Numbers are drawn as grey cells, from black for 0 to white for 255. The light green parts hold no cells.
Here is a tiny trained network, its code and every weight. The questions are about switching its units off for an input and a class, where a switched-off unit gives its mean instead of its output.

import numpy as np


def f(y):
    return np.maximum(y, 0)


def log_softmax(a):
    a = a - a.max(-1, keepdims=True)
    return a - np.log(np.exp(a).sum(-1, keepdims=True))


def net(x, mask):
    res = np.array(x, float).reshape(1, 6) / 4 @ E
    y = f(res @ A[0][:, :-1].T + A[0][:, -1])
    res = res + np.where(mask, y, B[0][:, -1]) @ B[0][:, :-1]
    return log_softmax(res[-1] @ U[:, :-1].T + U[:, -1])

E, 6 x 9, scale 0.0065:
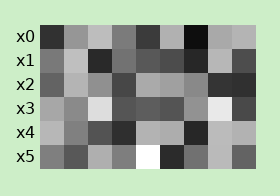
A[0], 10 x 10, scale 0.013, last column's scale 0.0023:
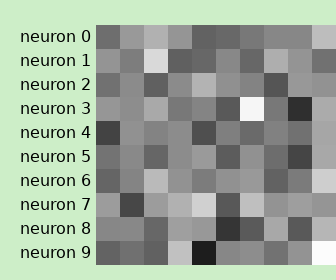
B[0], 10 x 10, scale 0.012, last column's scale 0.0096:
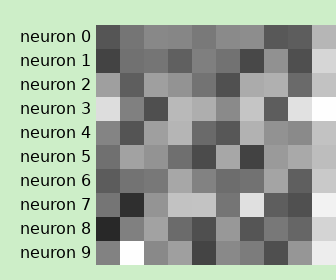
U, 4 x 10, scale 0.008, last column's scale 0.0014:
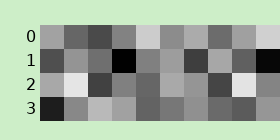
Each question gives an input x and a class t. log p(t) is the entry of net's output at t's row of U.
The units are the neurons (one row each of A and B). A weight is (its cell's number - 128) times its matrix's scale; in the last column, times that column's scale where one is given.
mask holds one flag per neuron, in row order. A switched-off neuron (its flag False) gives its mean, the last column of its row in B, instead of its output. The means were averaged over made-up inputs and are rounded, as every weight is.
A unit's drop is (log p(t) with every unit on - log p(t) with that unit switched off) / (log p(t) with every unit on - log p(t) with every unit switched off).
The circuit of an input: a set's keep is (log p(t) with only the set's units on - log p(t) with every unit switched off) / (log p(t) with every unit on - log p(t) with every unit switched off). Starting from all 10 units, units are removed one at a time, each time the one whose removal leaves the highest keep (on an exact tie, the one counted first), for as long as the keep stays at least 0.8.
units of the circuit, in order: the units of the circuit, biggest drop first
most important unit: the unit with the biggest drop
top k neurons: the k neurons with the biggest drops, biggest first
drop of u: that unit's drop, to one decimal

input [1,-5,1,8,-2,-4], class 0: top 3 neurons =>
[neuron 3; neuron 8; neuron 5]
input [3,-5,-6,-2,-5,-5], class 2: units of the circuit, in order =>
[neuron 9]
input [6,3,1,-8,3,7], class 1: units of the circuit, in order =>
[neuron 7; neuron 3]
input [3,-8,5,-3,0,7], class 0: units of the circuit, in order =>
[neuron 8; neuron 9]
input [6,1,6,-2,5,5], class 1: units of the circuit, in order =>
[neuron 7; neuron 3]
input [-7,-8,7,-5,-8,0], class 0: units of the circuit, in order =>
[neuron 3; neuron 7]
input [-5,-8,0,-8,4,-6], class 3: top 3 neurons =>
[neuron 3; neuron 2; neuron 9]
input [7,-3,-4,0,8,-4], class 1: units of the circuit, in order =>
[neuron 1; neuron 7]
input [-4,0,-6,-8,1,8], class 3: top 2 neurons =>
[neuron 3; neuron 8]
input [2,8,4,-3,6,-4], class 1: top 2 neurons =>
[neuron 3; neuron 7]
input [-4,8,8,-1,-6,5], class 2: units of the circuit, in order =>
[neuron 3; neuron 5]
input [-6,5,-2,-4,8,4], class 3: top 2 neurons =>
[neuron 8; neuron 3]
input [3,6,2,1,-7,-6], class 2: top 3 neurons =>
[neuron 9; neuron 7; neuron 8]
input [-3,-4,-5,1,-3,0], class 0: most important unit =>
neuron 7
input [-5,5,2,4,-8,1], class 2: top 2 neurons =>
[neuron 3; neuron 5]
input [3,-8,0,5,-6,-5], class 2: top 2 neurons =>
[neuron 3; neuron 9]
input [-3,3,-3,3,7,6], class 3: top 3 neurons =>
[neuron 7; neuron 8; neuron 5]
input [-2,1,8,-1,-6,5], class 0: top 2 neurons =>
[neuron 3; neuron 9]
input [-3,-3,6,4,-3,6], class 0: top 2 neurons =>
[neuron 3; neuron 7]
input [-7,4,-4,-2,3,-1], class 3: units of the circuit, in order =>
[neuron 3]
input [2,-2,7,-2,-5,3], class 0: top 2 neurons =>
[neuron 3; neuron 9]
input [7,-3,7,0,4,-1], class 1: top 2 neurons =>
[neuron 7; neuron 3]
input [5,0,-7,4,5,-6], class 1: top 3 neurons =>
[neuron 1; neuron 3; neuron 7]
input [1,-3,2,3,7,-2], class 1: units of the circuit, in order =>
[neuron 3; neuron 7]
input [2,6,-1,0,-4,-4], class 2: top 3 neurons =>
[neuron 9; neuron 7; neuron 1]
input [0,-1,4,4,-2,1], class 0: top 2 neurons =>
[neuron 9; neuron 3]
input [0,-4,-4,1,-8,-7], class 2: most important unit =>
neuron 9
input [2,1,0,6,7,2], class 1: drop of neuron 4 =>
0.0
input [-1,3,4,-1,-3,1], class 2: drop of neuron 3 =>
0.1
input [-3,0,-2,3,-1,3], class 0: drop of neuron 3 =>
0.4
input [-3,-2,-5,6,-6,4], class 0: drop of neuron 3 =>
1.5
